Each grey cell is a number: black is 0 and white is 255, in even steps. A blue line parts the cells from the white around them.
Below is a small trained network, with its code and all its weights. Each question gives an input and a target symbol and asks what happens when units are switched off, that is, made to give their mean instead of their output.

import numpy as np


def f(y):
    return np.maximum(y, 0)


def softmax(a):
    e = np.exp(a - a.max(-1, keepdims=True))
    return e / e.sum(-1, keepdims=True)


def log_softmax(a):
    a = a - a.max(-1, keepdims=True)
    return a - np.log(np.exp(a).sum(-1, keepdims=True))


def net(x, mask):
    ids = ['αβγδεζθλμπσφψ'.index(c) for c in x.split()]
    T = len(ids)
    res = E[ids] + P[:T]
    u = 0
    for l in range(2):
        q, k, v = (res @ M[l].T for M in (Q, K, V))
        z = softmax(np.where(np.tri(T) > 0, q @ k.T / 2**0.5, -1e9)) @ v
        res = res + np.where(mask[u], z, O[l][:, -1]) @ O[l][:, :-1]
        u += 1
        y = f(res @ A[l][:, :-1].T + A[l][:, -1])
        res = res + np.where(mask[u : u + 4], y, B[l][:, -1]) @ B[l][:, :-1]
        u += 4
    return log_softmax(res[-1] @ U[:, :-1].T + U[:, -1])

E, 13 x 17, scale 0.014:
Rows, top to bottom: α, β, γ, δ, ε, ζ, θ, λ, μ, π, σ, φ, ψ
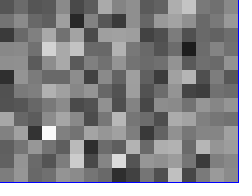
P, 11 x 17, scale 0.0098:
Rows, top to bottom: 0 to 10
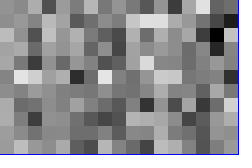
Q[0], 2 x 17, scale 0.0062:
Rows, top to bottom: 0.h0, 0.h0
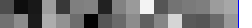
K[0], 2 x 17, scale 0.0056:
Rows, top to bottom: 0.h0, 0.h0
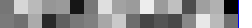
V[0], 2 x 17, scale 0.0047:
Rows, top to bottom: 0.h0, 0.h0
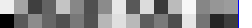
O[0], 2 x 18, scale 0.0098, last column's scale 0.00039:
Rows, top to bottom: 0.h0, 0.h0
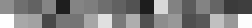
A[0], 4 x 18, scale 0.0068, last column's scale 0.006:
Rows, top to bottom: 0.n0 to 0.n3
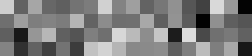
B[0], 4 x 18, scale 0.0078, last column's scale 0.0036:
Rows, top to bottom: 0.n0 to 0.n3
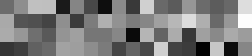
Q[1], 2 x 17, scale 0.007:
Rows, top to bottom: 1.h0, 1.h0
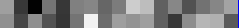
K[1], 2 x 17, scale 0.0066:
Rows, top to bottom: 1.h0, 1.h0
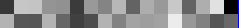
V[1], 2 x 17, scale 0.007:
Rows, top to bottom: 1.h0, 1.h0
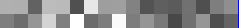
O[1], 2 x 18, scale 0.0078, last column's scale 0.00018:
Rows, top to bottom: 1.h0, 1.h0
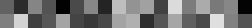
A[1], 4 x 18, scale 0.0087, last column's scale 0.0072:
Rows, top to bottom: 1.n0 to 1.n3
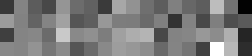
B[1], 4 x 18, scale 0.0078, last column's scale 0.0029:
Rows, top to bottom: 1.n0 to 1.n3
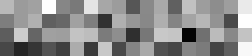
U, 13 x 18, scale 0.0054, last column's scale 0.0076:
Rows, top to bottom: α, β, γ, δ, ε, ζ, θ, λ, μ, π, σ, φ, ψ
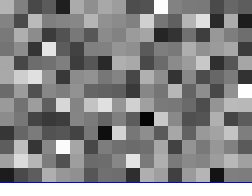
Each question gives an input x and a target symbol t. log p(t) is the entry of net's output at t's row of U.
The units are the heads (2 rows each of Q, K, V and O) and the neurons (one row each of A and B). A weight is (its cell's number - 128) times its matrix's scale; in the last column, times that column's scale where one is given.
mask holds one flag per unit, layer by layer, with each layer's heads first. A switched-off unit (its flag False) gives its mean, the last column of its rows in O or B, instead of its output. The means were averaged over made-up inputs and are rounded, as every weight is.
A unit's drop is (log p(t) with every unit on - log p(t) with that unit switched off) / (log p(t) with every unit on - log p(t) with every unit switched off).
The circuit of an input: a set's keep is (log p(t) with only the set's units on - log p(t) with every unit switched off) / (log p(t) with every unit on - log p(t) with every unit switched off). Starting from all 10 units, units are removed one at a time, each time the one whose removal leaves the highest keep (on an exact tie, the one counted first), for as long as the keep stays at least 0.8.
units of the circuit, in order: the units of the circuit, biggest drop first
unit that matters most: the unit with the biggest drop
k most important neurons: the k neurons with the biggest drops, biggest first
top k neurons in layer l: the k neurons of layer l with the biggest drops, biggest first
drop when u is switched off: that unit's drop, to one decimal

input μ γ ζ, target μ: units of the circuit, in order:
0.h0
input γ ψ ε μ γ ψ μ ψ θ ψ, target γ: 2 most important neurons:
0.n0, 1.n3
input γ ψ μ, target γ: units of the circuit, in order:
0.h0, 1.n3, 0.n0, 1.h0
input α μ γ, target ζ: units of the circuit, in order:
0.h0, 0.n0
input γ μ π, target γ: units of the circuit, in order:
0.h0, 1.n3, 1.h0, 0.n0
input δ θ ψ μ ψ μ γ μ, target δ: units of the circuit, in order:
1.n0, 1.h0, 0.n1
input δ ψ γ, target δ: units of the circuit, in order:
1.n0, 1.h0
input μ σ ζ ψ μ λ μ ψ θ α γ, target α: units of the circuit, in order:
0.h0, 1.h0
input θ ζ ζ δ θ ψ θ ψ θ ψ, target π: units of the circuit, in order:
1.h0, 0.h0, 0.n1
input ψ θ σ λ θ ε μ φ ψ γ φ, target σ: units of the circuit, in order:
0.h0, 1.h0
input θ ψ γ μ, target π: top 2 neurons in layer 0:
0.n1, 0.n0
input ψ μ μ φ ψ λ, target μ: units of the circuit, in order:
0.h0, 1.h0, 1.n1
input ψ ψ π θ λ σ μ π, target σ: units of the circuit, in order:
0.h0, 1.h0
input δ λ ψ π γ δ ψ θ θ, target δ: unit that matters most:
1.n0
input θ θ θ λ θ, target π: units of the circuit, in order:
1.h0, 0.h0
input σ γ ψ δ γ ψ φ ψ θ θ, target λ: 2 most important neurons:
0.n0, 0.n1
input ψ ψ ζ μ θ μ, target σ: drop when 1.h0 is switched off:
0.9
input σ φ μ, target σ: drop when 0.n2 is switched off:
0.0
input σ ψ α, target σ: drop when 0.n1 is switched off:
0.2
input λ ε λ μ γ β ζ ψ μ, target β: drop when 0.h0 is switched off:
0.2
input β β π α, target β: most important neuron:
0.n0
